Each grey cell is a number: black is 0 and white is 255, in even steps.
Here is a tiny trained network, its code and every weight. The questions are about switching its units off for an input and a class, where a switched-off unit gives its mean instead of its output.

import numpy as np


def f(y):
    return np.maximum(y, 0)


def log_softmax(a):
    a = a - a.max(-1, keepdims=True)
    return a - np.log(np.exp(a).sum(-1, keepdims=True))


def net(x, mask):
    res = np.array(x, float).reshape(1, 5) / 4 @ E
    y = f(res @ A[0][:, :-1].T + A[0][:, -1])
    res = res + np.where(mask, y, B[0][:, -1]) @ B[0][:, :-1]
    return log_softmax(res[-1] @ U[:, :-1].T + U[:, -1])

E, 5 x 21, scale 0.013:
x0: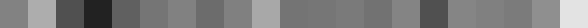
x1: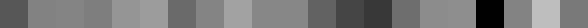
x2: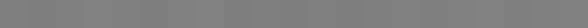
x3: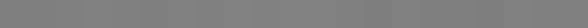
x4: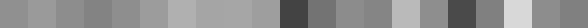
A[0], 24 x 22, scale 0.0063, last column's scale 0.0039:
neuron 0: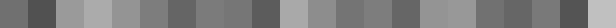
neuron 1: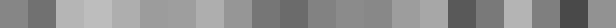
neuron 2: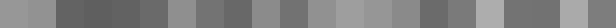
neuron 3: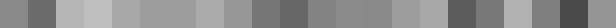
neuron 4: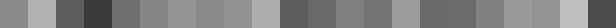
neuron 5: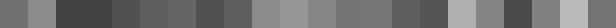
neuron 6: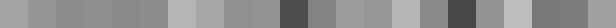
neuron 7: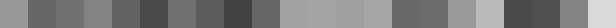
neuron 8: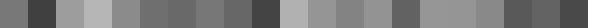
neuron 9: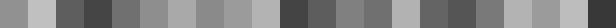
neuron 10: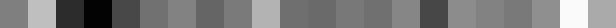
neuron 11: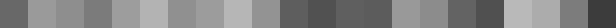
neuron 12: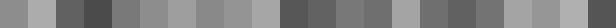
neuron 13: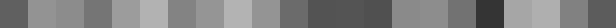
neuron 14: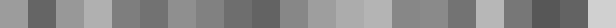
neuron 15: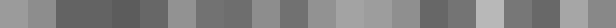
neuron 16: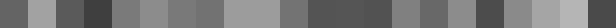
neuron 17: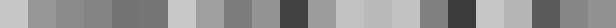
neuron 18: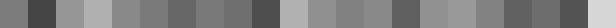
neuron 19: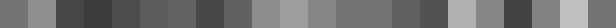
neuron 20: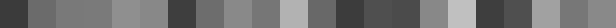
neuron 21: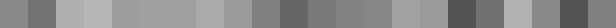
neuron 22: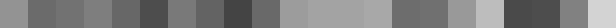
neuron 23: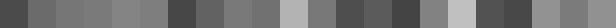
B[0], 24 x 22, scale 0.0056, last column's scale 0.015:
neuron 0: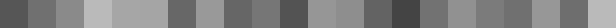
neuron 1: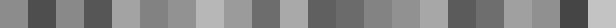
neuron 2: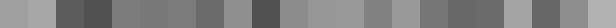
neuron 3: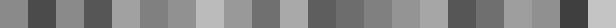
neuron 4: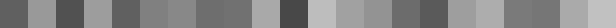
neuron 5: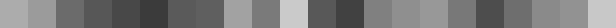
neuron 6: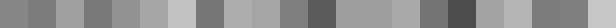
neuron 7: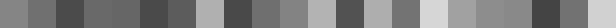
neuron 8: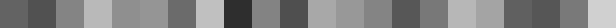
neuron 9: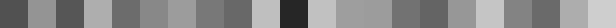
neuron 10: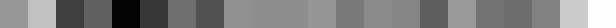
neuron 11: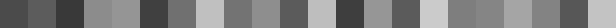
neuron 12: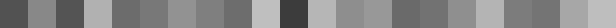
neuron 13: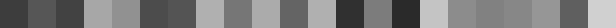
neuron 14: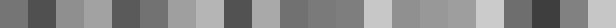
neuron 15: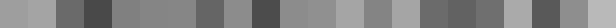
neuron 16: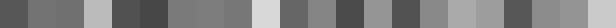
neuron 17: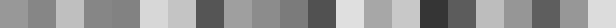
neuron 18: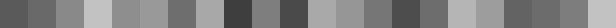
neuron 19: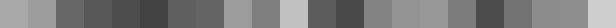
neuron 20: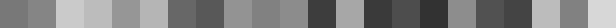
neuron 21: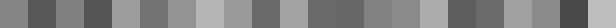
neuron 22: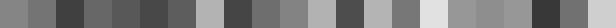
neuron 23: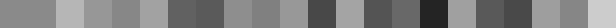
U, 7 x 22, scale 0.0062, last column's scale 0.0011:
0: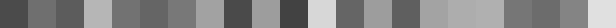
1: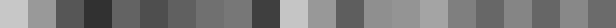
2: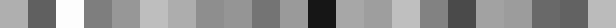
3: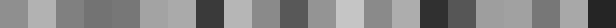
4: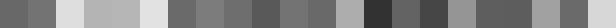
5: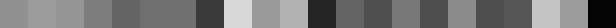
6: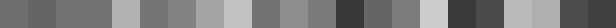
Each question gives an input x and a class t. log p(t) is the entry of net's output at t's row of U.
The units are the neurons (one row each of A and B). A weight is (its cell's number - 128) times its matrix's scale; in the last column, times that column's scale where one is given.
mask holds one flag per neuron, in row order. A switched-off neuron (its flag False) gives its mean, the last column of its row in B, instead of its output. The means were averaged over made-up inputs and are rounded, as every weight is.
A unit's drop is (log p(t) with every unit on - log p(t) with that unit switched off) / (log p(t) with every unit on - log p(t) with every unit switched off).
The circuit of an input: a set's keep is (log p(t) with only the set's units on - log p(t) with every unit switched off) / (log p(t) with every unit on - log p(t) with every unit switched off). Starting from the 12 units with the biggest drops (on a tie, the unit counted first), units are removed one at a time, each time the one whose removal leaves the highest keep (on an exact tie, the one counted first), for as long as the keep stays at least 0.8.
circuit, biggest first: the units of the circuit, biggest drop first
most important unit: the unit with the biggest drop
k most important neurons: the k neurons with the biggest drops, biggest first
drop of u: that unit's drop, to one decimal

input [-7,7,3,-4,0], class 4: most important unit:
neuron 20
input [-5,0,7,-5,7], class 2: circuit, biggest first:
[neuron 17; neuron 6]
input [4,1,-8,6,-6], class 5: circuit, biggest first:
[neuron 20; neuron 23]
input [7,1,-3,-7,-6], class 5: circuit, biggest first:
[neuron 20; neuron 23]
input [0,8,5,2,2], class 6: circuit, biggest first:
[neuron 8; neuron 10]
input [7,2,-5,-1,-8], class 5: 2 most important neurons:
[neuron 20; neuron 23]
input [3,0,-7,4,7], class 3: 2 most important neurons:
[neuron 17; neuron 6]
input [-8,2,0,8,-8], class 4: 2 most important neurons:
[neuron 20; neuron 23]
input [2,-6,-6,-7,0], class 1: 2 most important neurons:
[neuron 22; neuron 7]
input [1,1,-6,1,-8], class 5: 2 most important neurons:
[neuron 20; neuron 23]
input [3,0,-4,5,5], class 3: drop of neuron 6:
0.1
